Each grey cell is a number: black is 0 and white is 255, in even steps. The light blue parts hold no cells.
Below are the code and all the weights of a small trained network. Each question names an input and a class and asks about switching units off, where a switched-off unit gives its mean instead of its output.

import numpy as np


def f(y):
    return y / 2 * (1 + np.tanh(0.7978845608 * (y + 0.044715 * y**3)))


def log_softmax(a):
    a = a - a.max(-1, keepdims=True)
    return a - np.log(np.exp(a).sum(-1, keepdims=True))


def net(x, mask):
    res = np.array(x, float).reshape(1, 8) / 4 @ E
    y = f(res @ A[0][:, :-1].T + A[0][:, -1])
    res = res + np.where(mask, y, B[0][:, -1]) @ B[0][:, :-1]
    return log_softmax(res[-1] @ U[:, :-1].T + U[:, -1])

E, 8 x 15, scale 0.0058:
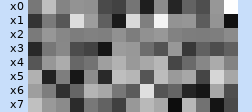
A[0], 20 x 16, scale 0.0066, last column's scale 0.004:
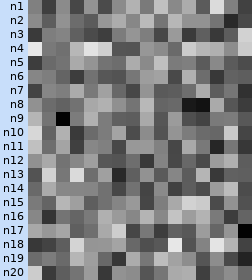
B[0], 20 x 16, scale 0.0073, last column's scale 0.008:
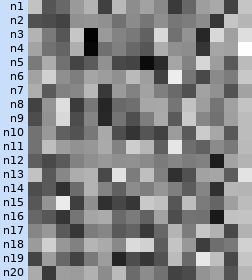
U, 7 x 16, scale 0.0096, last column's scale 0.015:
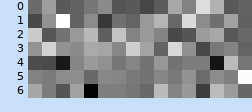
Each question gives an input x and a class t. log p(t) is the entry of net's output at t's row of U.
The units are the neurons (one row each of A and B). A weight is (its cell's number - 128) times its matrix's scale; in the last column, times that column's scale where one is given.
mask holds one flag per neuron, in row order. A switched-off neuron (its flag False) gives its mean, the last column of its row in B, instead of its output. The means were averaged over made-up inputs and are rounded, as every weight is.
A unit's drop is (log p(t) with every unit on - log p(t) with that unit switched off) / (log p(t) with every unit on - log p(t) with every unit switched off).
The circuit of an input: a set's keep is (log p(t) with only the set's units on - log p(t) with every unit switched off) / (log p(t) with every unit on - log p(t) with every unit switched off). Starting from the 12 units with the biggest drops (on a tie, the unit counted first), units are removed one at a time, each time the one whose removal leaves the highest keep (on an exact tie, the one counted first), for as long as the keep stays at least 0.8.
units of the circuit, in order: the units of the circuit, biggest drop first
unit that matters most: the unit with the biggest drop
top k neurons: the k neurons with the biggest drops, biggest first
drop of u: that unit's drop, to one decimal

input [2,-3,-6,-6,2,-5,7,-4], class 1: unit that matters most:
n8
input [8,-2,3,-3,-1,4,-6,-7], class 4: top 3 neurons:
n14, n12, n6
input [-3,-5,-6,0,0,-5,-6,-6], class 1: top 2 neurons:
n15, n6
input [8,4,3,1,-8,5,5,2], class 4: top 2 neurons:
n12, n14
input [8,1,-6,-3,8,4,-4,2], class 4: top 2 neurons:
n14, n12
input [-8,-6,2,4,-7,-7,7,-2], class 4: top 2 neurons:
n2, n16
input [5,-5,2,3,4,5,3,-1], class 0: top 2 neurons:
n10, n13
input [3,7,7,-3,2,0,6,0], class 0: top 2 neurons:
n19, n5
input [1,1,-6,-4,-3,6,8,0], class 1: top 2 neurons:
n9, n8
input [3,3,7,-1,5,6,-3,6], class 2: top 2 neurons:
n1, n18
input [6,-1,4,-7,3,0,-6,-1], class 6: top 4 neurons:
n4, n8, n9, n16
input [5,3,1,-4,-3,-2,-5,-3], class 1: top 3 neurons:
n15, n3, n16
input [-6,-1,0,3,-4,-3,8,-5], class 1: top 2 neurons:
n8, n9
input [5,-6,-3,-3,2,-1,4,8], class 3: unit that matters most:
n11
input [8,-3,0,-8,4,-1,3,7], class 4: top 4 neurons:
n14, n12, n3, n18
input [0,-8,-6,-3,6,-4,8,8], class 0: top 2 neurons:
n17, n10
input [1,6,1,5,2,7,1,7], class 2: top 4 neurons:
n1, n20, n18, n4
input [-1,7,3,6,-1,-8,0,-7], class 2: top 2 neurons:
n13, n7
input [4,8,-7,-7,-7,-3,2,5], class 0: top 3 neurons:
n19, n3, n5
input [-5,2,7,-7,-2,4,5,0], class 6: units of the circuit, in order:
n4
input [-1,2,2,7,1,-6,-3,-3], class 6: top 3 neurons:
n3, n1, n20
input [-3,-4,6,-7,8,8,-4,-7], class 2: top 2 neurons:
n1, n3
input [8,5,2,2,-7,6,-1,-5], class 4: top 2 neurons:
n12, n14
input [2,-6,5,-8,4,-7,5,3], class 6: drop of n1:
0.2
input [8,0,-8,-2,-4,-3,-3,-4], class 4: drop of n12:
0.1
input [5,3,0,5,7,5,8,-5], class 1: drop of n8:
0.9
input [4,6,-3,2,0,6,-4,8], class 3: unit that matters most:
n6
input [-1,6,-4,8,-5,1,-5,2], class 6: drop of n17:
0.1
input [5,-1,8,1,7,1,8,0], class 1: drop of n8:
0.5
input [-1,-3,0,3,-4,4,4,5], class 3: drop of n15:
0.2
